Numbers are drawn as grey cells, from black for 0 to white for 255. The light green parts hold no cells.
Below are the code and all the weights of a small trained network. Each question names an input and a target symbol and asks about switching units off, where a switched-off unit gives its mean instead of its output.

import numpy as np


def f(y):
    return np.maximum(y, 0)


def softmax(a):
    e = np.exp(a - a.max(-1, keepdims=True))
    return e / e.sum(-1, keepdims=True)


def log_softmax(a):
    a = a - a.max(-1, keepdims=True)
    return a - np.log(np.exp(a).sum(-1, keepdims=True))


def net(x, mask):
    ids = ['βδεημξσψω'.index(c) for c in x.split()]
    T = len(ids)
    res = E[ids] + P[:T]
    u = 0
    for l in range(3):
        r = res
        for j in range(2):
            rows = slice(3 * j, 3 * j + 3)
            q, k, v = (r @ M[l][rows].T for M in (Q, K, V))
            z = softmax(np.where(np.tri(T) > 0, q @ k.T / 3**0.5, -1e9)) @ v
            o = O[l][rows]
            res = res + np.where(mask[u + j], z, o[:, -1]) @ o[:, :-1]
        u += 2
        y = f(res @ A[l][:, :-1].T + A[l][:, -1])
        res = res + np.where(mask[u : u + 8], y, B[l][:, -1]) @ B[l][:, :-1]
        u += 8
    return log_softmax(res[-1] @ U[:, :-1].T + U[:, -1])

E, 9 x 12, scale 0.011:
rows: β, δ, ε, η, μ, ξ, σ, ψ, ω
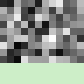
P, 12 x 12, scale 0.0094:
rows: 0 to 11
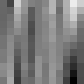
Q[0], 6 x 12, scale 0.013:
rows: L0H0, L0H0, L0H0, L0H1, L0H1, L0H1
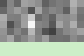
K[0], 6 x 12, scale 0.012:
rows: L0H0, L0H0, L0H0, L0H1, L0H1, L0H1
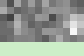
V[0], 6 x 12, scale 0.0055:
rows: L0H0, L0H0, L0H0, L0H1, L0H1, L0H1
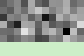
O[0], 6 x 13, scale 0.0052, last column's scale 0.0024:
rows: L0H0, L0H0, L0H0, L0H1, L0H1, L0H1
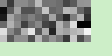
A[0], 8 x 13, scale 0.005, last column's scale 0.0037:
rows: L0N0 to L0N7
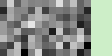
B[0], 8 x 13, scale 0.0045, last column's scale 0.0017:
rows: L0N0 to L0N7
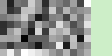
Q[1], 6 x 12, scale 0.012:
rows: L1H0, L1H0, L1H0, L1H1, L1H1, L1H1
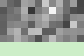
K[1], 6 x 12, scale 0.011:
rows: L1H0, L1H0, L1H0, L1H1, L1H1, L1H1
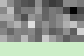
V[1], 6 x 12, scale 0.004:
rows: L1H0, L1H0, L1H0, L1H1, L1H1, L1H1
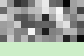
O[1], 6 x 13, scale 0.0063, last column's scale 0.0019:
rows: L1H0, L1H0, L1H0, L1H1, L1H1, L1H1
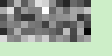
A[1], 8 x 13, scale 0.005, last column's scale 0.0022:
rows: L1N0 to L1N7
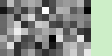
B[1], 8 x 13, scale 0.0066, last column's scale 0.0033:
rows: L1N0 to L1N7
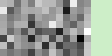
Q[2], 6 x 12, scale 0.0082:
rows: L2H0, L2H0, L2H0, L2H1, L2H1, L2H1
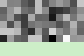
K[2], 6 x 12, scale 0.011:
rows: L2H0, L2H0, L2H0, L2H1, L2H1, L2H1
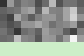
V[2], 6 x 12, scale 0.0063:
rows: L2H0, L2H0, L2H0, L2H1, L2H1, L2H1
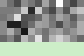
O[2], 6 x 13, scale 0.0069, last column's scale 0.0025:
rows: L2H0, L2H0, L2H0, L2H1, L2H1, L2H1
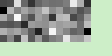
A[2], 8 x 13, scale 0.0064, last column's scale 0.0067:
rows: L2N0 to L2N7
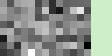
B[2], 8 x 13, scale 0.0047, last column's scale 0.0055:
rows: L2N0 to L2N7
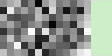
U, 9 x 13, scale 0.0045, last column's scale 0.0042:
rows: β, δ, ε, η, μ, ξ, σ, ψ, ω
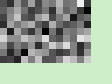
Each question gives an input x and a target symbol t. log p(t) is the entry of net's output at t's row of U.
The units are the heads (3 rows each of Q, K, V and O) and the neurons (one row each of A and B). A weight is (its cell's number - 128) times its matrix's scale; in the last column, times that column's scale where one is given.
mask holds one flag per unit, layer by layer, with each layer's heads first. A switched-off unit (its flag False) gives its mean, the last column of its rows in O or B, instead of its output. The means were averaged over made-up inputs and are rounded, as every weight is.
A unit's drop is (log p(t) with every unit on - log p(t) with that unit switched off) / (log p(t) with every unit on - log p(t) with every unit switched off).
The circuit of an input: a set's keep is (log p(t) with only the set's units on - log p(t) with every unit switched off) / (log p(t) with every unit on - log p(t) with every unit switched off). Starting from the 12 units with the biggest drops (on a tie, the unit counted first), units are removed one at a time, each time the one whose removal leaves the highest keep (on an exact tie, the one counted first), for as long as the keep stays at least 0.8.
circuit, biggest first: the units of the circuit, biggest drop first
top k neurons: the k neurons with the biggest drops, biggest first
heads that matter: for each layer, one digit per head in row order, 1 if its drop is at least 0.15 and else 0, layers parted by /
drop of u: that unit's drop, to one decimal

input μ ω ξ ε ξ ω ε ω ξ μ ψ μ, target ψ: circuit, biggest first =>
L2H1
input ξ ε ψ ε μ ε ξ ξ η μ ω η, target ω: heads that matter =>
01 / 00 / 01
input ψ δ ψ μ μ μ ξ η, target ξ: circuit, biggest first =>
L0H1; L1H0
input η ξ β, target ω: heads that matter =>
00 / 10 / 10
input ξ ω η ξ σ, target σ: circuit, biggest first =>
L2H1; L0N5
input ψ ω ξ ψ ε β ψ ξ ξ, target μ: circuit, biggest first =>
L1H0; L2N7; L2N4
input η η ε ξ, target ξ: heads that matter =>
00 / 00 / 10
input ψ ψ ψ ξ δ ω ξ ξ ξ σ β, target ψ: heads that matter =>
00 / 10 / 00
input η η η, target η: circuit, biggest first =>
L2H0; L0H0
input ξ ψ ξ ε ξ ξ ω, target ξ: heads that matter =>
00 / 11 / 01
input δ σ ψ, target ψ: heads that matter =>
00 / 00 / 01
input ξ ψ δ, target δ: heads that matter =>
01 / 00 / 00
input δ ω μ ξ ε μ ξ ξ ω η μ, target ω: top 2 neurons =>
L0N3; L0N5
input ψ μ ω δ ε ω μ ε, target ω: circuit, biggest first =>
L2H1
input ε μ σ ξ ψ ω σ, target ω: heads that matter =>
00 / 00 / 01
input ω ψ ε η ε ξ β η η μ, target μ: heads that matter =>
11 / 10 / 10
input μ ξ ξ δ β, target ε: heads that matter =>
00 / 00 / 10
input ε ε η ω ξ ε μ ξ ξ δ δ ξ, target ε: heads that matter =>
00 / 10 / 10
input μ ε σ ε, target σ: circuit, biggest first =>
L2H1; L1N3; L2N7
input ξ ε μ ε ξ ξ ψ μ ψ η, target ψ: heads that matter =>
01 / 00 / 01
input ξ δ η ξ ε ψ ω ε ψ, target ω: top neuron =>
L0N3
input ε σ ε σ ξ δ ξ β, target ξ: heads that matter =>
01 / 01 / 01
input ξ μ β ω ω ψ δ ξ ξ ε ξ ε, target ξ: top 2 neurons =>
L1N3; L1N4
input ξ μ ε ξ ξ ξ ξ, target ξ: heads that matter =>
00 / 00 / 00
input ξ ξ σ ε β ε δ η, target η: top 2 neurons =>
L2N6; L2N5
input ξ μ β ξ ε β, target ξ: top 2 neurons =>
L1N1; L2N7
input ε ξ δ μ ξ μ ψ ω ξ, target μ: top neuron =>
L2N4
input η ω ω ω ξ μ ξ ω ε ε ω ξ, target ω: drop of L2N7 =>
0.1
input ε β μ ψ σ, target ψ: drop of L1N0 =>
0.0
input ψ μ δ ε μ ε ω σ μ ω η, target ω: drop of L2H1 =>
0.5
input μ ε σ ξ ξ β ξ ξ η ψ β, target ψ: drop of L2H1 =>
0.6
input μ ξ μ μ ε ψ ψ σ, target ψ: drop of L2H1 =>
0.3
